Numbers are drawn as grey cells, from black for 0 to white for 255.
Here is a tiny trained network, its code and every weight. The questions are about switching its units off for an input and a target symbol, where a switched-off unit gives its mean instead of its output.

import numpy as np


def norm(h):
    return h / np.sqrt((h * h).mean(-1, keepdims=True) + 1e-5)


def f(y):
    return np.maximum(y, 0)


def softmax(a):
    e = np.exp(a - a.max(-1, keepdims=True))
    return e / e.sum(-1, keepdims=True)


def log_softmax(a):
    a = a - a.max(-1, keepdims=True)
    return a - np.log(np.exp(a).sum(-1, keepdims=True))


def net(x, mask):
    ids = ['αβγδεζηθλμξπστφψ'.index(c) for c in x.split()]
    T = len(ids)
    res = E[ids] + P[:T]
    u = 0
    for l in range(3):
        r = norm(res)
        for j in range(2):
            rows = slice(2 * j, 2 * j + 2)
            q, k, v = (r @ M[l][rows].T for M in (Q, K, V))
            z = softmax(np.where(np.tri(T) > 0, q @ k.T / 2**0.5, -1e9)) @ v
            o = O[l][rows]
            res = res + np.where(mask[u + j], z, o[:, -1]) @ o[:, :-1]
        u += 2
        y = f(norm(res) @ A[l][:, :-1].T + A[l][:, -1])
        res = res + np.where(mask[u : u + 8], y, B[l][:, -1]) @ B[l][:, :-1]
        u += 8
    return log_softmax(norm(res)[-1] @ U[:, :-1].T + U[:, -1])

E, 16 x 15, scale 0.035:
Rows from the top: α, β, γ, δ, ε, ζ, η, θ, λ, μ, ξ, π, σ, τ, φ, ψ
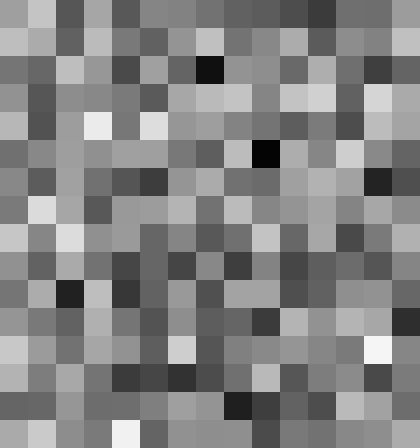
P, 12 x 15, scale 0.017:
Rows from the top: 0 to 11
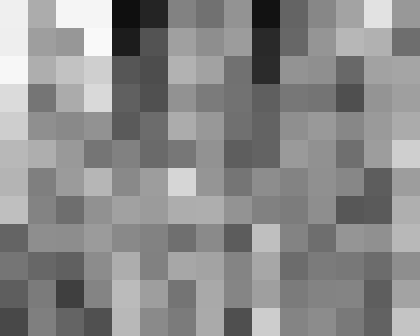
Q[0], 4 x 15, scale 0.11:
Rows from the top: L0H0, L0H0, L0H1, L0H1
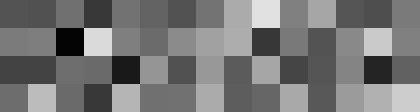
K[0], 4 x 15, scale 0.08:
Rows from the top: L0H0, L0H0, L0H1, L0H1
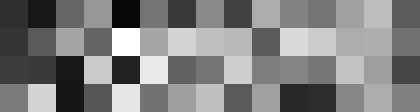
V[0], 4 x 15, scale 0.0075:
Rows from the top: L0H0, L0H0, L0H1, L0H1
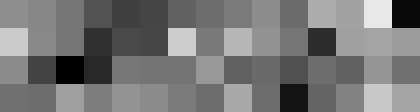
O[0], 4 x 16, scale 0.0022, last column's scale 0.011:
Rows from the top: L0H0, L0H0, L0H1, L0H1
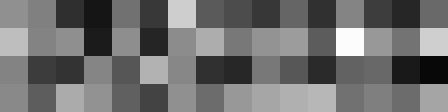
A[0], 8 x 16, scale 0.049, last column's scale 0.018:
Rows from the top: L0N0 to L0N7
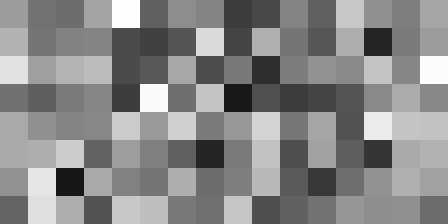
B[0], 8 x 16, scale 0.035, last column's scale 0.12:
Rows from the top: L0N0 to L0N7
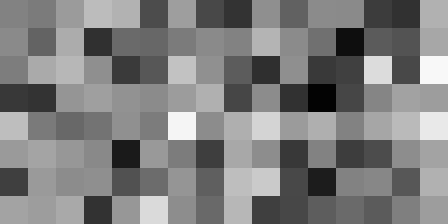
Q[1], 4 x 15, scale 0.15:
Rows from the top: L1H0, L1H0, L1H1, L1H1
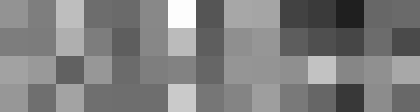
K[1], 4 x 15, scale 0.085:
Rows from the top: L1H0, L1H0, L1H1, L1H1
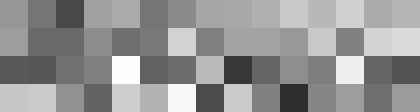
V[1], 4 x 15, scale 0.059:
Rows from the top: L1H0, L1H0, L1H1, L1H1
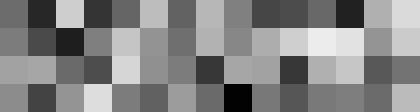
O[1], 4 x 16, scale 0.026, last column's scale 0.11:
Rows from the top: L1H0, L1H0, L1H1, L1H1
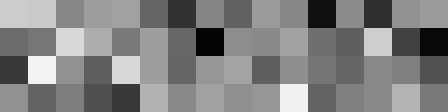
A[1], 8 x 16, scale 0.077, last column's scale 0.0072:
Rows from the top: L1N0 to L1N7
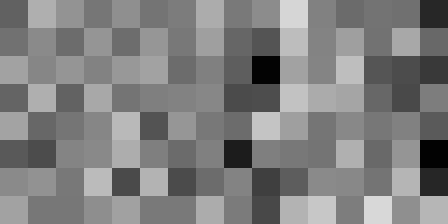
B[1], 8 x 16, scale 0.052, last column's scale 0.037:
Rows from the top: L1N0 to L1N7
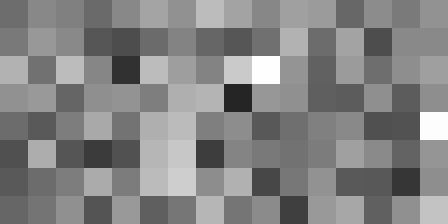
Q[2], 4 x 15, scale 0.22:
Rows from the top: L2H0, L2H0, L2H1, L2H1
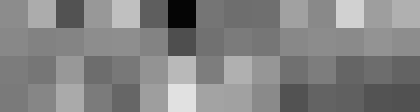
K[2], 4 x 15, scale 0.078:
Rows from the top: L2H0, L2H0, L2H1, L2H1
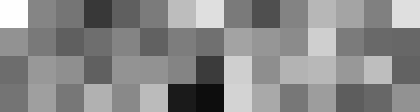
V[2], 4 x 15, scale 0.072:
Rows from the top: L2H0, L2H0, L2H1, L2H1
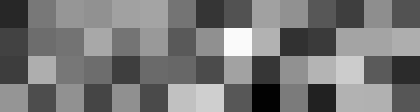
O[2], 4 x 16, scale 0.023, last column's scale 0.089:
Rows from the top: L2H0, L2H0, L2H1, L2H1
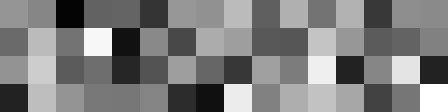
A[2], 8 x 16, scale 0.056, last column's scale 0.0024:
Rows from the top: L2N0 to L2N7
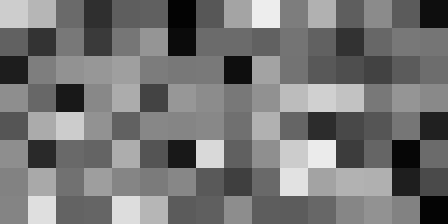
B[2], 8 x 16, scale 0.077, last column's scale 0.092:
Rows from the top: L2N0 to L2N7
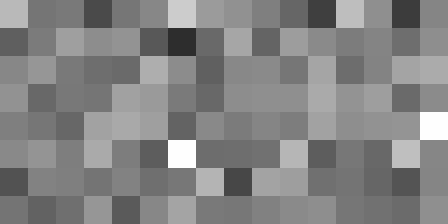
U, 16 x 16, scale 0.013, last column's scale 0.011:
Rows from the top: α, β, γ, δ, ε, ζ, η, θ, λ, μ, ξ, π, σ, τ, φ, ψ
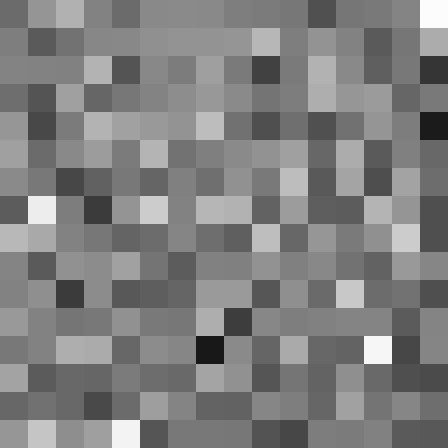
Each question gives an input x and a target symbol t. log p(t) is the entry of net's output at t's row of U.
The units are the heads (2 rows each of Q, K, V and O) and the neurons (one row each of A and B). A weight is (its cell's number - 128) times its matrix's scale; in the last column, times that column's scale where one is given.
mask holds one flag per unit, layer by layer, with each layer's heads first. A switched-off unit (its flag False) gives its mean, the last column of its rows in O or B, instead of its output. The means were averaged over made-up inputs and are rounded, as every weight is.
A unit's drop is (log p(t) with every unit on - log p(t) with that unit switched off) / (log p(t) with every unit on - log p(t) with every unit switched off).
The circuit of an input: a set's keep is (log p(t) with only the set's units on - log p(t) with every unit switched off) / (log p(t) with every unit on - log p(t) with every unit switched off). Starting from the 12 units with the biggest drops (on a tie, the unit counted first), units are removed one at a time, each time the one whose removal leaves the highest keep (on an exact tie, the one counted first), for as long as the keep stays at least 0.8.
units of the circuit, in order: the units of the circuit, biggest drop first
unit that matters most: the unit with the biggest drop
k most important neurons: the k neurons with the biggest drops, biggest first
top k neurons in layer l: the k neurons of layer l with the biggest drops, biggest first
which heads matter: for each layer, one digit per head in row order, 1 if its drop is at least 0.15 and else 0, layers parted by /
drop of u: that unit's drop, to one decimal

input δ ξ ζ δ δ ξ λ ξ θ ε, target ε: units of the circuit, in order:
L2H1; L0N5
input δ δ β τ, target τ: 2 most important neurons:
L0N1; L2N0
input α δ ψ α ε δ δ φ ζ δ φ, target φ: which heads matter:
00 / 00 / 10
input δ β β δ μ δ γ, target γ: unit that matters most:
L0N4
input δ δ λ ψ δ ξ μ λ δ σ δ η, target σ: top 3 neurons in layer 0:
L0N2; L0N1; L0N5
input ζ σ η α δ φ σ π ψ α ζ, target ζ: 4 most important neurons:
L1N2; L0N4; L0N0; L0N6
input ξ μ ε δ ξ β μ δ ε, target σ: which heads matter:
00 / 10 / 00
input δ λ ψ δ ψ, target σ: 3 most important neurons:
L0N4; L0N1; L0N3
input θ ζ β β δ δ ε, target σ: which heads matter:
00 / 10 / 01
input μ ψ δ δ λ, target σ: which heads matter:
00 / 10 / 10
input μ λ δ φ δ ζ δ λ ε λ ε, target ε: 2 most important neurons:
L0N5; L0N3
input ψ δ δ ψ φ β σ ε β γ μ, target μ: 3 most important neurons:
L0N3; L0N1; L2N1
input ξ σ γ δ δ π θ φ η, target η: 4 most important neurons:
L2N5; L0N1; L0N4; L0N2
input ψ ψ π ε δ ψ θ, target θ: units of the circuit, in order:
L0N7
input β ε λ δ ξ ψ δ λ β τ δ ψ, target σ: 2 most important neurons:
L0N2; L0N1
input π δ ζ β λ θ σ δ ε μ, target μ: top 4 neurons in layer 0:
L0N3; L0N1; L0N2; L0N4
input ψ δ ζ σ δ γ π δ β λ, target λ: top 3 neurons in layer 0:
L0N5; L0N4; L0N3
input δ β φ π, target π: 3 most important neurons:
L2N6; L1N3; L0N2
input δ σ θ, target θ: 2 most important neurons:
L0N7; L0N2
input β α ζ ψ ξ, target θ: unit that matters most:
L0N0
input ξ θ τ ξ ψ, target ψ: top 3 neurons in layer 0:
L0N7; L0N0; L0N3
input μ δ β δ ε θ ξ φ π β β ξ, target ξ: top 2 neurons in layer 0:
L0N4; L0N5
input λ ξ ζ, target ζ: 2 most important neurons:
L0N4; L1N2
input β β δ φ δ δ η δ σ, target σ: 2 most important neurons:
L0N2; L0N6
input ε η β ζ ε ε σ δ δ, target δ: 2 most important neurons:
L1N7; L0N3
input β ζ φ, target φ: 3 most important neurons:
L1N5; L0N4; L2N2
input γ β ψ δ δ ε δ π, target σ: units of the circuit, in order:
L0N2
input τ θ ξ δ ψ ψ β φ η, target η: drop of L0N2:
0.1
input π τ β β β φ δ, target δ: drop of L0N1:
0.2
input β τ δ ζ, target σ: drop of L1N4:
0.1
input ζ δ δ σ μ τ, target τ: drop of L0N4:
0.3
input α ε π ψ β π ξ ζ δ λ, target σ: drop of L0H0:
0.0
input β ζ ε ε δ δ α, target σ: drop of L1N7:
0.1
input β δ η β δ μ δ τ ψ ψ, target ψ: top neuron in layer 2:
L2N2
